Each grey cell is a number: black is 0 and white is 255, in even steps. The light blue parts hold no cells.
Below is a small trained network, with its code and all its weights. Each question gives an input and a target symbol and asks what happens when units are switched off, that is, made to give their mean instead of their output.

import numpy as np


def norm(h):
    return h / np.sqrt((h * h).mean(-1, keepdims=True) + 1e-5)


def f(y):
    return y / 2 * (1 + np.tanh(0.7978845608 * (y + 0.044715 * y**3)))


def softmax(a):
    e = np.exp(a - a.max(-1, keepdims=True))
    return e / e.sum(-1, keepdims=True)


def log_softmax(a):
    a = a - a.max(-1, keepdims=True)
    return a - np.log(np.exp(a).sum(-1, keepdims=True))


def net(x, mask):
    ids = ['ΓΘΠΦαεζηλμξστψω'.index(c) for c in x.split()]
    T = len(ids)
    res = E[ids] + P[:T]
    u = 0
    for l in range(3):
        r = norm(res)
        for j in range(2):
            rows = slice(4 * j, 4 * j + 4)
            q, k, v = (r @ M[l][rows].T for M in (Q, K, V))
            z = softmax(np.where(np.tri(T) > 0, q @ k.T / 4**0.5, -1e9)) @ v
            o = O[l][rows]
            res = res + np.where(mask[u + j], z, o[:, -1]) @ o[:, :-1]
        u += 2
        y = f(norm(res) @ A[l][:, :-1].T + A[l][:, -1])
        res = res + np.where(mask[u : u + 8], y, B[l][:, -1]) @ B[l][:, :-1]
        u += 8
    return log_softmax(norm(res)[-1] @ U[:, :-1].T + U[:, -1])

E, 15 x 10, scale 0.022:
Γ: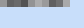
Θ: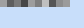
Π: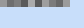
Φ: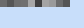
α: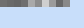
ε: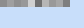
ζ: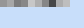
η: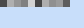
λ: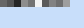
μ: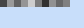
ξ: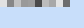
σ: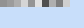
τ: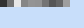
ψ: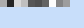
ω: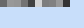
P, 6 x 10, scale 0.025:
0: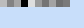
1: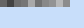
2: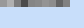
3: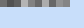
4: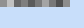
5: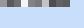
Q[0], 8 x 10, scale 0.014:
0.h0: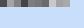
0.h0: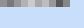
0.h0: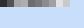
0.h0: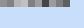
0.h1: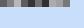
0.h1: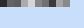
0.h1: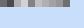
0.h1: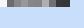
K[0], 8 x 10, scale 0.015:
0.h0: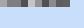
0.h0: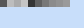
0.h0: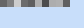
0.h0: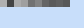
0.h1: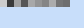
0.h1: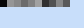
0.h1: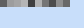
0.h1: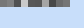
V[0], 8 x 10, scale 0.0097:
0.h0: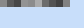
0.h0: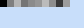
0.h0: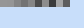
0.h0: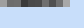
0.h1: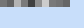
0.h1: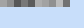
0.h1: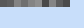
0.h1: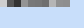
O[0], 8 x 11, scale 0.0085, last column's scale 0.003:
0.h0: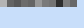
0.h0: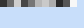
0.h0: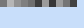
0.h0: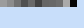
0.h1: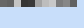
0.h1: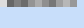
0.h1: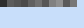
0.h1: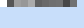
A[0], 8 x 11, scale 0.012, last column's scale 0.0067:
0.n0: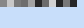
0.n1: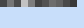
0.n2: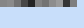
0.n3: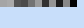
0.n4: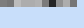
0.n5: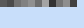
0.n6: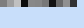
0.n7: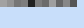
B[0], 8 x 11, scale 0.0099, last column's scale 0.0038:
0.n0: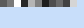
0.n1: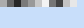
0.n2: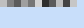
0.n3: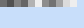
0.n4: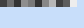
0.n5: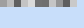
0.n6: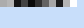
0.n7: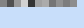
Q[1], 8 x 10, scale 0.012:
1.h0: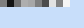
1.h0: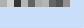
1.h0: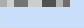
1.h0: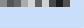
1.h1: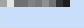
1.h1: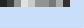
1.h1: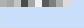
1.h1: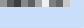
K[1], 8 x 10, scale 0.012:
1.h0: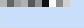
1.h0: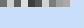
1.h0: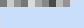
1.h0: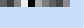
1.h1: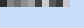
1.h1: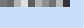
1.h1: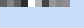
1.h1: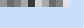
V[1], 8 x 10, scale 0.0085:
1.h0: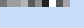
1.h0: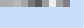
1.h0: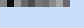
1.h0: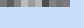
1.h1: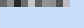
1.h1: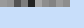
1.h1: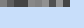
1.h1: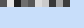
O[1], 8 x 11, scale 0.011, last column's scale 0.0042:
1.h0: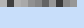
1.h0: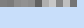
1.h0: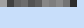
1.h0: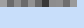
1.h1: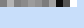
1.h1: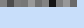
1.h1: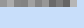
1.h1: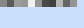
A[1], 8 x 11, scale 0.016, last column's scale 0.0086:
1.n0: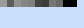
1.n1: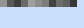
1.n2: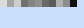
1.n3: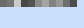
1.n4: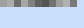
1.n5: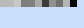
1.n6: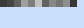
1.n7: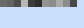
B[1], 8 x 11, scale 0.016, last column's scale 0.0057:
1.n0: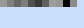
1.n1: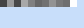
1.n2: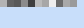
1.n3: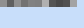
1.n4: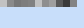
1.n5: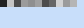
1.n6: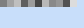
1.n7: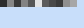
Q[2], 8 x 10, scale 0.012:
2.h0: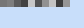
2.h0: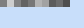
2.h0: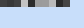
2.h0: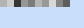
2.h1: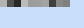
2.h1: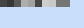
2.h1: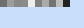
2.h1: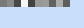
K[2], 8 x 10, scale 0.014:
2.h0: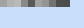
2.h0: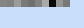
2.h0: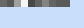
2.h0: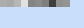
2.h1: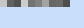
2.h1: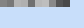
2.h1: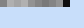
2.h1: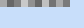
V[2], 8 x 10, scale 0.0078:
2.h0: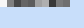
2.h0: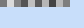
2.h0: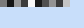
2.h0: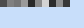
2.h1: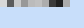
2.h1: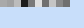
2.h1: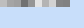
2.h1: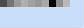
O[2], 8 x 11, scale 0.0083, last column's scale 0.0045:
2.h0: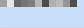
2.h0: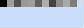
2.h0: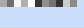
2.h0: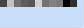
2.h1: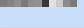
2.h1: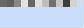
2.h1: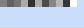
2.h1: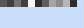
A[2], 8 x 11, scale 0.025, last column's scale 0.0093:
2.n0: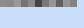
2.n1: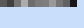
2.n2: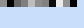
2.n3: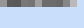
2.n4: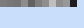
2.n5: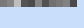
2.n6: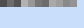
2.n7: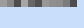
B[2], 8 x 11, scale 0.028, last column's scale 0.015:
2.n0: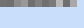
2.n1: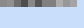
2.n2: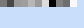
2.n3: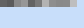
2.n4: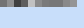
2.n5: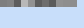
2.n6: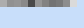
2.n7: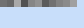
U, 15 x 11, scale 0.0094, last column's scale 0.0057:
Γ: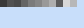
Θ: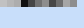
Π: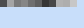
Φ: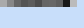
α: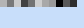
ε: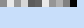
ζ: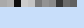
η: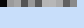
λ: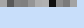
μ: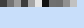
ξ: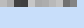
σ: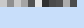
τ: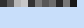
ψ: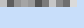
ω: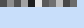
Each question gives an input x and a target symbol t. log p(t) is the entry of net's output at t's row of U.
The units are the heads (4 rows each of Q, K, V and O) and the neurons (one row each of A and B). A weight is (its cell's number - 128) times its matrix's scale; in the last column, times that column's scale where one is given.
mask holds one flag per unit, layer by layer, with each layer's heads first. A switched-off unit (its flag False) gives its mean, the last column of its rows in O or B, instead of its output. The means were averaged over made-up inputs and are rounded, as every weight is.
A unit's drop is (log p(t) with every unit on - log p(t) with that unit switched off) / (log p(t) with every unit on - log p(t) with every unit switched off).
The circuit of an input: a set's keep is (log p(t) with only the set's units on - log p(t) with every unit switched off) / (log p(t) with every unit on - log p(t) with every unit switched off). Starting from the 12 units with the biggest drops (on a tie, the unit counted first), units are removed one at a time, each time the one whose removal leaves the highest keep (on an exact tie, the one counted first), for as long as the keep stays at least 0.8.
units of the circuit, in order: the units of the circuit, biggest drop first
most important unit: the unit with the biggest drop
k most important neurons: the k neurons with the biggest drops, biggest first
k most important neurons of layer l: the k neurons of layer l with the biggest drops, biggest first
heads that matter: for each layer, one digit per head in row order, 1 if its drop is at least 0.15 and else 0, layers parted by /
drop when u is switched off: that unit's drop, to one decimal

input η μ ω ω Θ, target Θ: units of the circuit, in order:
0.h0; 2.n2
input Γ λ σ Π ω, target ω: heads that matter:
00 / 01 / 10
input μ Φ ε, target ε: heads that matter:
10 / 00 / 00
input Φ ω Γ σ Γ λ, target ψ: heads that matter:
00 / 10 / 00
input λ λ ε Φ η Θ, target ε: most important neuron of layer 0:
0.n5
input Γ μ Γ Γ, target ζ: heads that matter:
01 / 00 / 00
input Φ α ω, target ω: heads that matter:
00 / 00 / 00
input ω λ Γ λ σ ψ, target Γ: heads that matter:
00 / 01 / 00
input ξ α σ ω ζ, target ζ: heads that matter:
00 / 01 / 00
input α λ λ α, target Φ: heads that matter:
00 / 10 / 00
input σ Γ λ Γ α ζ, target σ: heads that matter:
01 / 00 / 00
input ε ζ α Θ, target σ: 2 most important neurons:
0.n5; 2.n7
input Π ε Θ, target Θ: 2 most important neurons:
0.n6; 2.n2
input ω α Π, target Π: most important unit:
0.n0
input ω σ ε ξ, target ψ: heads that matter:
00 / 10 / 10
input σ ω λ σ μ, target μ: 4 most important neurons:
0.n0; 2.n2; 0.n3; 1.n6
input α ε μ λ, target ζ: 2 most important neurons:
0.n1; 2.n2
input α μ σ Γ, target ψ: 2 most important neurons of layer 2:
2.n2; 2.n0
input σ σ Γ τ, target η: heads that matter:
01 / 00 / 00
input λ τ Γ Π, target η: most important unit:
0.h0
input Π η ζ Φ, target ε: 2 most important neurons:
2.n2; 2.n6
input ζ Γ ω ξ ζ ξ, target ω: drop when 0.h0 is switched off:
0.1
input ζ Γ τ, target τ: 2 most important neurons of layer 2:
2.n0; 2.n2
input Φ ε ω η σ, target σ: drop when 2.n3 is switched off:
0.1
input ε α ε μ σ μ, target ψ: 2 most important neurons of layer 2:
2.n2; 2.n0
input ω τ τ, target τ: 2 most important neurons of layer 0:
0.n6; 0.n2
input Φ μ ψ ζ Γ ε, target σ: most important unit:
2.n6
